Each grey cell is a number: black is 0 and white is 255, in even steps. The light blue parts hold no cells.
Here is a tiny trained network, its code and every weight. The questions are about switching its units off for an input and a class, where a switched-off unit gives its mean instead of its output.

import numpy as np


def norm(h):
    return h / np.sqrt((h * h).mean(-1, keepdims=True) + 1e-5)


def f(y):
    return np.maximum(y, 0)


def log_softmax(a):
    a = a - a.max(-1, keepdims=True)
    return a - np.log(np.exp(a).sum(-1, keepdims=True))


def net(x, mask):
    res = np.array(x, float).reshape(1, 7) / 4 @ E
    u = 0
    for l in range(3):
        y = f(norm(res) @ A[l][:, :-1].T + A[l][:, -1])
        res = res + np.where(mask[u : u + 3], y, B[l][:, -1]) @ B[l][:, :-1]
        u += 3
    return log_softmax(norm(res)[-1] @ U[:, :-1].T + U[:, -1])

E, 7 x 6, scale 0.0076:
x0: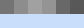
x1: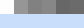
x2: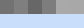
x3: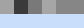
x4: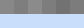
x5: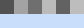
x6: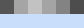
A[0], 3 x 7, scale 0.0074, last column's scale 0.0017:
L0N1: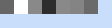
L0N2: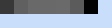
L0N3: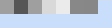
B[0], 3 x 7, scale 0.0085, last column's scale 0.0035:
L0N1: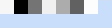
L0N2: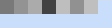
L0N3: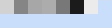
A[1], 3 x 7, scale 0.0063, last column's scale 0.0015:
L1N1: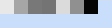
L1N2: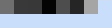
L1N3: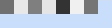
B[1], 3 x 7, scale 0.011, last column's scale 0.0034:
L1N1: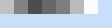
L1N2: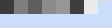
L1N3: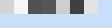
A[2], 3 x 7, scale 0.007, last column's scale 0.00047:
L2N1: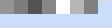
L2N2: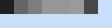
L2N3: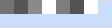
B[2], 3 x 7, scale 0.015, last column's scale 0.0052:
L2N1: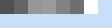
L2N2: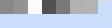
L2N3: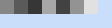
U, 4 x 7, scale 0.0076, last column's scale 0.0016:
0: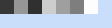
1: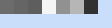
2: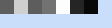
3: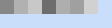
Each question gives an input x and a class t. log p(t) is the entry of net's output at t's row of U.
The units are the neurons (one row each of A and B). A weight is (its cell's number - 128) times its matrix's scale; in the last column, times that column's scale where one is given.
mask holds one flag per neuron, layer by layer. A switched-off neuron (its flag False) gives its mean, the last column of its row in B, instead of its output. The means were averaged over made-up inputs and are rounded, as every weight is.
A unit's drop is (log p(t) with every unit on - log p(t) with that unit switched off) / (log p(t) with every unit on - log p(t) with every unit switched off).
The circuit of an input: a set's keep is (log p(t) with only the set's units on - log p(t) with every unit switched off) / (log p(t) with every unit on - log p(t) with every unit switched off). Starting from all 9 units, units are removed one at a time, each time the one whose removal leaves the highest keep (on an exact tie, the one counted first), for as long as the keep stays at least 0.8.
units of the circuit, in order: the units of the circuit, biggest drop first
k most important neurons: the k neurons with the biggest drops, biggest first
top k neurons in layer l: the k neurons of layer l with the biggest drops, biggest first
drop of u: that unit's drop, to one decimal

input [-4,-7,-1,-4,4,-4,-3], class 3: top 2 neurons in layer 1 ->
(L1N3 L1N1)
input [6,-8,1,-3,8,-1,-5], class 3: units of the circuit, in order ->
(L2N2)
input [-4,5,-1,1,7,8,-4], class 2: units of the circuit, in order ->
(L1N3 L0N1)
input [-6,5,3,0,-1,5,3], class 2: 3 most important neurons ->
(L1N3 L0N1 L2N3)
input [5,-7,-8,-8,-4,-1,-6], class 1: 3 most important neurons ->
(L0N1 L1N3 L2N3)
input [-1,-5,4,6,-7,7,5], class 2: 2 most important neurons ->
(L1N3 L0N1)
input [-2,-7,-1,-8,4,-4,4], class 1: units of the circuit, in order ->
(L0N1 L2N3)
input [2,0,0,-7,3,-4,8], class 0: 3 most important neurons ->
(L0N1 L2N3 L2N2)
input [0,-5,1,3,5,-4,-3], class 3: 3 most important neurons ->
(L2N2 L0N1 L1N3)
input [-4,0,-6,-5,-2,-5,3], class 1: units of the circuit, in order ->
(L0N1 L1N3)
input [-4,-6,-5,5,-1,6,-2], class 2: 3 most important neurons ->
(L0N1 L1N3 L2N3)
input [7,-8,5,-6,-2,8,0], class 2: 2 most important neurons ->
(L1N3 L2N3)
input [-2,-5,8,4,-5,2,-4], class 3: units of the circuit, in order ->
(L2N2 L0N1 L2N3)
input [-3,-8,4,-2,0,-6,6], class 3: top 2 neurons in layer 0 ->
(L0N2 L0N3)
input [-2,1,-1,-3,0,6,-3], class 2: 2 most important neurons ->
(L1N3 L2N3)
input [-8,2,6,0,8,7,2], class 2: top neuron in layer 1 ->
(L1N3)
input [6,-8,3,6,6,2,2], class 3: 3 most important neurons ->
(L2N2 L0N1 L0N2)
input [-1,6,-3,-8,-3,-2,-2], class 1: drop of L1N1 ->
-0.1
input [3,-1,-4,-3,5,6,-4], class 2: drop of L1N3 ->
1.0
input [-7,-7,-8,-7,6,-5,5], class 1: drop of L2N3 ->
0.3
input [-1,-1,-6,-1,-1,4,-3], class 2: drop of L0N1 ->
0.0
